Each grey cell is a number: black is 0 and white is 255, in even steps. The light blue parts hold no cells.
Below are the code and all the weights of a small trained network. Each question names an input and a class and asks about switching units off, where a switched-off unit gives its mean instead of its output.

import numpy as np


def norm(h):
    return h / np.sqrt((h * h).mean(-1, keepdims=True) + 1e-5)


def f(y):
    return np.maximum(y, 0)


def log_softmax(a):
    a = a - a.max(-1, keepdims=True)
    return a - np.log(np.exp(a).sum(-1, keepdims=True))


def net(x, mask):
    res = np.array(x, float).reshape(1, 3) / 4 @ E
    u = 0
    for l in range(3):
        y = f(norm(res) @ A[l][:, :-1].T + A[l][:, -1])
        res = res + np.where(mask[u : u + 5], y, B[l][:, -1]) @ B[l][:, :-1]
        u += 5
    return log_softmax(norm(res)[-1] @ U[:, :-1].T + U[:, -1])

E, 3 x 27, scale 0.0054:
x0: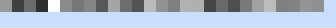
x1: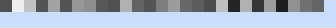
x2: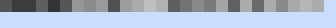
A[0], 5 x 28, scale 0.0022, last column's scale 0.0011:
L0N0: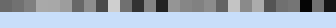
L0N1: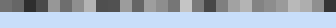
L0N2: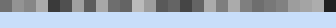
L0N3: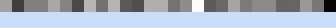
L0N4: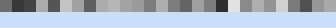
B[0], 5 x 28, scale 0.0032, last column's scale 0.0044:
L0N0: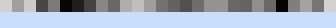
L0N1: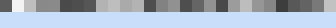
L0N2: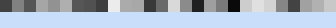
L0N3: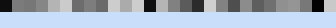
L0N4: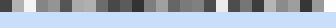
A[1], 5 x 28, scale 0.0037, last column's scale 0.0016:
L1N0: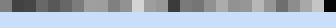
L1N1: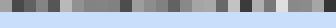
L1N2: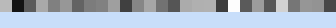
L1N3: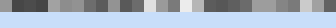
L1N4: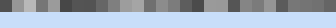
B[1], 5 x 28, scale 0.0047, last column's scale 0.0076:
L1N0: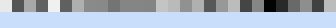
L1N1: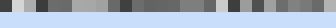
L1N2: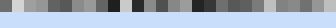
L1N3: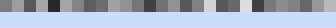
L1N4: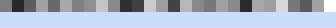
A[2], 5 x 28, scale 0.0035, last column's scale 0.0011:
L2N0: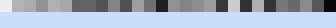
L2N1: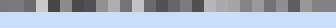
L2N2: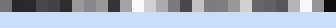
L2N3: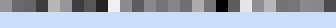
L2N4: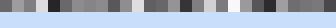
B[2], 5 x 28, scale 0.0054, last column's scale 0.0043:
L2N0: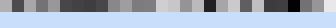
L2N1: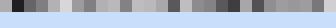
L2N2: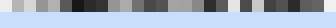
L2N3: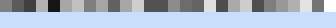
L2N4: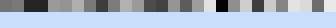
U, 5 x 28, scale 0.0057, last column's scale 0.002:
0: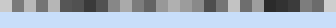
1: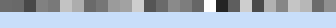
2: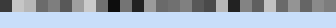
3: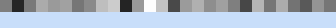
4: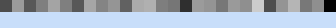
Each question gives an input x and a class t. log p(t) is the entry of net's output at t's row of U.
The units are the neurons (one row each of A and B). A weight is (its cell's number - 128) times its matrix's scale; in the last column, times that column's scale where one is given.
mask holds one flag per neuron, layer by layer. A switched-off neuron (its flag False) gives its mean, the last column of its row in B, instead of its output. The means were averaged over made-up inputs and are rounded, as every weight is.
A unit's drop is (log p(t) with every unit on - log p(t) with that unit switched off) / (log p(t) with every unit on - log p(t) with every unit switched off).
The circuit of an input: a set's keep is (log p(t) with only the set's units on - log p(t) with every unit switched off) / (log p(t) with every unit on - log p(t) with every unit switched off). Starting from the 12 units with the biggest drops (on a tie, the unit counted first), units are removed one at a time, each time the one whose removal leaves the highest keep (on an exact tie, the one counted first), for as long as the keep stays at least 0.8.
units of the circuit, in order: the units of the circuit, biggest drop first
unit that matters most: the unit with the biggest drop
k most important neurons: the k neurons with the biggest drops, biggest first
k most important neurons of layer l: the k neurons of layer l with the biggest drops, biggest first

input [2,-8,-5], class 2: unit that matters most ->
L1N2
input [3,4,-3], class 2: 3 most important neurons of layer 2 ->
(L2N2, L2N0, L2N1)
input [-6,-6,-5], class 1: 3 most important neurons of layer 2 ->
(L2N4, L2N2, L2N1)
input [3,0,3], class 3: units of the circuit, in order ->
(L0N1, L1N4)
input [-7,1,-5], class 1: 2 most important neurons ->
(L2N4, L1N0)
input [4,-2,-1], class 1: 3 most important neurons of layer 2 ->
(L2N3, L2N0, L2N2)
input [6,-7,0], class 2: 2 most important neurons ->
(L1N2, L1N1)
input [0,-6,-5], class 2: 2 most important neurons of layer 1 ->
(L1N2, L1N1)
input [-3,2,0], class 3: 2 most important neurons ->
(L1N4, L1N3)
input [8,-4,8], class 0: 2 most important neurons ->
(L2N2, L1N0)
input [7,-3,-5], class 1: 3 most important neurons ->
(L2N3, L1N3, L1N0)
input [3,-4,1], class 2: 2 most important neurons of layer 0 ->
(L0N2, L0N0)
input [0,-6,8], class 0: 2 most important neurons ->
(L1N0, L2N2)
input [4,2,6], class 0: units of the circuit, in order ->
(L2N2)
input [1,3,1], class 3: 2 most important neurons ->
(L1N4, L1N2)
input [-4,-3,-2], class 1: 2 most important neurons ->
(L2N4, L1N0)
